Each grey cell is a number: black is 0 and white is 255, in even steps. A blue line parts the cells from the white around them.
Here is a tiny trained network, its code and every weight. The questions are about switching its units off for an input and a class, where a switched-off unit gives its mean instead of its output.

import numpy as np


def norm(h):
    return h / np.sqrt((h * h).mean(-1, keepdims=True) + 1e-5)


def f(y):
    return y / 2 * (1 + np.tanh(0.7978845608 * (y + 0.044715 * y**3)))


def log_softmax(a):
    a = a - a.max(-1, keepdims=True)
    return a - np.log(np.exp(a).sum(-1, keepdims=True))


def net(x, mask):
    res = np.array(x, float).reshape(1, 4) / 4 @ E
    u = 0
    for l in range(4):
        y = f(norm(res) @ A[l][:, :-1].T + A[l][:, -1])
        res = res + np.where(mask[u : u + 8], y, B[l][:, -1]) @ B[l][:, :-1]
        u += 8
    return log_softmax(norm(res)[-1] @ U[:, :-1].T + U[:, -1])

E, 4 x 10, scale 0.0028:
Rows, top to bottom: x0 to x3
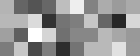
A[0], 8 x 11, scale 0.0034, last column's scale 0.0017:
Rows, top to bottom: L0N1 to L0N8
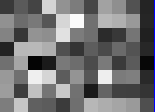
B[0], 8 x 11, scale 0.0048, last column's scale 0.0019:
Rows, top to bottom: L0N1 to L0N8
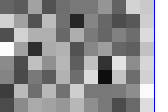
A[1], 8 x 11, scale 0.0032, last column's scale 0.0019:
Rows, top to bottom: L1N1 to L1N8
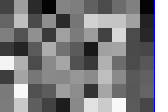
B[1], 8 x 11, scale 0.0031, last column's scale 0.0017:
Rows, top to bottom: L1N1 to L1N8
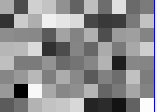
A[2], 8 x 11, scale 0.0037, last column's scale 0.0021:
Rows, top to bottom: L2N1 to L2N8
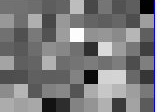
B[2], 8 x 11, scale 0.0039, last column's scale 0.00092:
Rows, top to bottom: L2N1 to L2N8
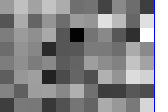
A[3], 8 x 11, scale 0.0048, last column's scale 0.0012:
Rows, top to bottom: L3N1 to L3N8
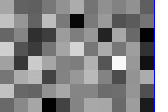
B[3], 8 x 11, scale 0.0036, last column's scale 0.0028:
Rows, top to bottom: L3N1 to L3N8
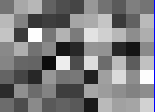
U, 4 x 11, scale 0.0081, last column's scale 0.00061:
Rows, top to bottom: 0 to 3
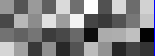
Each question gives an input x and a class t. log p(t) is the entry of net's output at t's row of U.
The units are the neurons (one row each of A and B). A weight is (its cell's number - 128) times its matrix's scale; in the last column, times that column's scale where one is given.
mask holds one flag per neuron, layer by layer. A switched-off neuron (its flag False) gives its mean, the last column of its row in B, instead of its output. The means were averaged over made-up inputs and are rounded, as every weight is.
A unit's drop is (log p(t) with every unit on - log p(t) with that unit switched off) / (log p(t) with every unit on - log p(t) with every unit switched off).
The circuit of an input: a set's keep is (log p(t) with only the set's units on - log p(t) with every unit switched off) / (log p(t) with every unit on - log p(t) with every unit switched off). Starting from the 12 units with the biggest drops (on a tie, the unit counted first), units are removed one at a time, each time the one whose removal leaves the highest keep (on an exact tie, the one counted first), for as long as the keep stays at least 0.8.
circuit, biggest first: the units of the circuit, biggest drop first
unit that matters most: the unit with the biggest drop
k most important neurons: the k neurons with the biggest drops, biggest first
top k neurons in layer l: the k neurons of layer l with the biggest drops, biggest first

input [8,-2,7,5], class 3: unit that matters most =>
L0N2
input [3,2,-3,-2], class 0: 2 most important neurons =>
(L0N5 L0N4)
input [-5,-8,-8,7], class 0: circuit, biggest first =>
(L0N5 L3N3)
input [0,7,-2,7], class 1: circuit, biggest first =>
(L1N2 L1N8)
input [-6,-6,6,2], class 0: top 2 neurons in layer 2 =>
(L2N3 L2N8)
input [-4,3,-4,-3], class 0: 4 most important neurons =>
(L0N5 L0N2 L2N3 L3N3)
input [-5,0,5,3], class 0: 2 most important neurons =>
(L0N6 L0N2)
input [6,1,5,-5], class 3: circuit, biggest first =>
(L0N2 L3N4)
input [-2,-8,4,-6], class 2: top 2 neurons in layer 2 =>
(L2N6 L2N4)
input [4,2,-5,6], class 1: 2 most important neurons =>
(L0N6 L1N8)
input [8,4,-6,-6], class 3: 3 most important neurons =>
(L0N2 L0N6 L3N4)
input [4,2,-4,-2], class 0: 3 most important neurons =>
(L0N5 L0N4 L3N3)
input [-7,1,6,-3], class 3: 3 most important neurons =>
(L0N4 L3N2 L0N5)
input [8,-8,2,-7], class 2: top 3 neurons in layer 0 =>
(L0N4 L0N1 L0N8)
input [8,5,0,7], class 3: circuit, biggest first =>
(L3N4)
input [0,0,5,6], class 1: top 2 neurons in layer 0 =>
(L0N5 L0N8)
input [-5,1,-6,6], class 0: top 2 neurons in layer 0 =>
(L0N5 L0N7)
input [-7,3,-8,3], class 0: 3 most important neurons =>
(L0N5 L0N2 L3N3)
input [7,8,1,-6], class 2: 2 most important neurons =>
(L2N8 L1N8)
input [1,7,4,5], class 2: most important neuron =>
(L0N7)
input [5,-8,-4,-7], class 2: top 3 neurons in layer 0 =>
(L0N8 L0N1 L0N6)
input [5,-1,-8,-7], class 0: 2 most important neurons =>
(L0N5 L3N3)
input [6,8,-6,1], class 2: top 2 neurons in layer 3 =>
(L3N8 L3N6)
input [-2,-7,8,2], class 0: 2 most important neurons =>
(L0N6 L3N5)
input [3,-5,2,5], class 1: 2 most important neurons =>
(L1N2 L1N8)
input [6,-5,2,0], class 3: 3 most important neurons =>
(L0N2 L1N5 L3N4)
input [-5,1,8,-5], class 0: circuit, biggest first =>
(L0N6)
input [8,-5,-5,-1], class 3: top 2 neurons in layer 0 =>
(L0N2 L0N6)
